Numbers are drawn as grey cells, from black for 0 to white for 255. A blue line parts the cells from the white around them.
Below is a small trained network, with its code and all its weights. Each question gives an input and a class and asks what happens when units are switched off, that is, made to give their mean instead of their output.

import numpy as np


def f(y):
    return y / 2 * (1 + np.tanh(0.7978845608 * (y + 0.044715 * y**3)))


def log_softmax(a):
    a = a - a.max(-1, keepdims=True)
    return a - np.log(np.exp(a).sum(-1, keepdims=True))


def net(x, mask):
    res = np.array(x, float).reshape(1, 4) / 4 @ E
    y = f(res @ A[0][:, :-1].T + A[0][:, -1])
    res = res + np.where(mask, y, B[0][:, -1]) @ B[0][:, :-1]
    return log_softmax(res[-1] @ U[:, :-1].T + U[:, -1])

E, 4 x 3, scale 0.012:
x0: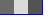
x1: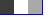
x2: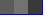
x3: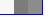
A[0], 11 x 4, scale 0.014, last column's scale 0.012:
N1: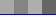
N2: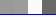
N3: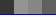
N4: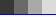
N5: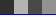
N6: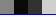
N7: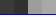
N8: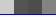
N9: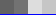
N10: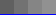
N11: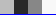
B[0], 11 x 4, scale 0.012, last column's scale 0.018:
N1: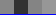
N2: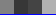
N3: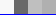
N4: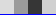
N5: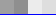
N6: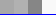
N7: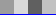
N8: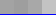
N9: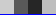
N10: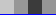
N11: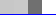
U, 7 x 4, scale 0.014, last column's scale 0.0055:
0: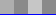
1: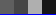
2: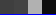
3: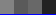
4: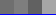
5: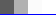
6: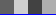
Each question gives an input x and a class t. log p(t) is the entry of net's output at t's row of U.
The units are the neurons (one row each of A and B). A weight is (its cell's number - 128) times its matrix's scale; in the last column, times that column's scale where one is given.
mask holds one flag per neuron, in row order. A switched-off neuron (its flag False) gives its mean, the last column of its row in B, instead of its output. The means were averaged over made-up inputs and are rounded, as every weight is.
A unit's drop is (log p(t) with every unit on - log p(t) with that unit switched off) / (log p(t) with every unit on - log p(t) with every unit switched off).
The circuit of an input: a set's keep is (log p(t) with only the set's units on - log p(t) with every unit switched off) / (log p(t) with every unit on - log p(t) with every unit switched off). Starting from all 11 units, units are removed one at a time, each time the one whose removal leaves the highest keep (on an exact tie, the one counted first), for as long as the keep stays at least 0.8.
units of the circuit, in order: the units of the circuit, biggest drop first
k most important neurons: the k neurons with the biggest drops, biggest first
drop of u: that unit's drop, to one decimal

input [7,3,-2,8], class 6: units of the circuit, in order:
N5
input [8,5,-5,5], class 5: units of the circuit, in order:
N4; N11
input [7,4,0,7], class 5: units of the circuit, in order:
N4; N9; N11
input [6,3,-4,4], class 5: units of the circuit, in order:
N4; N11
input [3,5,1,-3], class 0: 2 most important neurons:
N3; N4
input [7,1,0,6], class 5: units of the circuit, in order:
N4; N9; N11
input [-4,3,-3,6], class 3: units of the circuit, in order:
N2; N5; N6
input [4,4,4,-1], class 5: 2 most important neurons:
N9; N5
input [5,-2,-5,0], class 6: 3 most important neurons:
N5; N3; N8
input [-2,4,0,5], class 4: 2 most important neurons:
N5; N3
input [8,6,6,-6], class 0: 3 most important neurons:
N3; N4; N10
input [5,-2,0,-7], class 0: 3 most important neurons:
N5; N4; N3
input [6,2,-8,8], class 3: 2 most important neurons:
N2; N5
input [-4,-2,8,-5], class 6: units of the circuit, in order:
N7
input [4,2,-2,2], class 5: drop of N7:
0.1
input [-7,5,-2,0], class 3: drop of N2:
0.1
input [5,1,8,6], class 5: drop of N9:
0.2
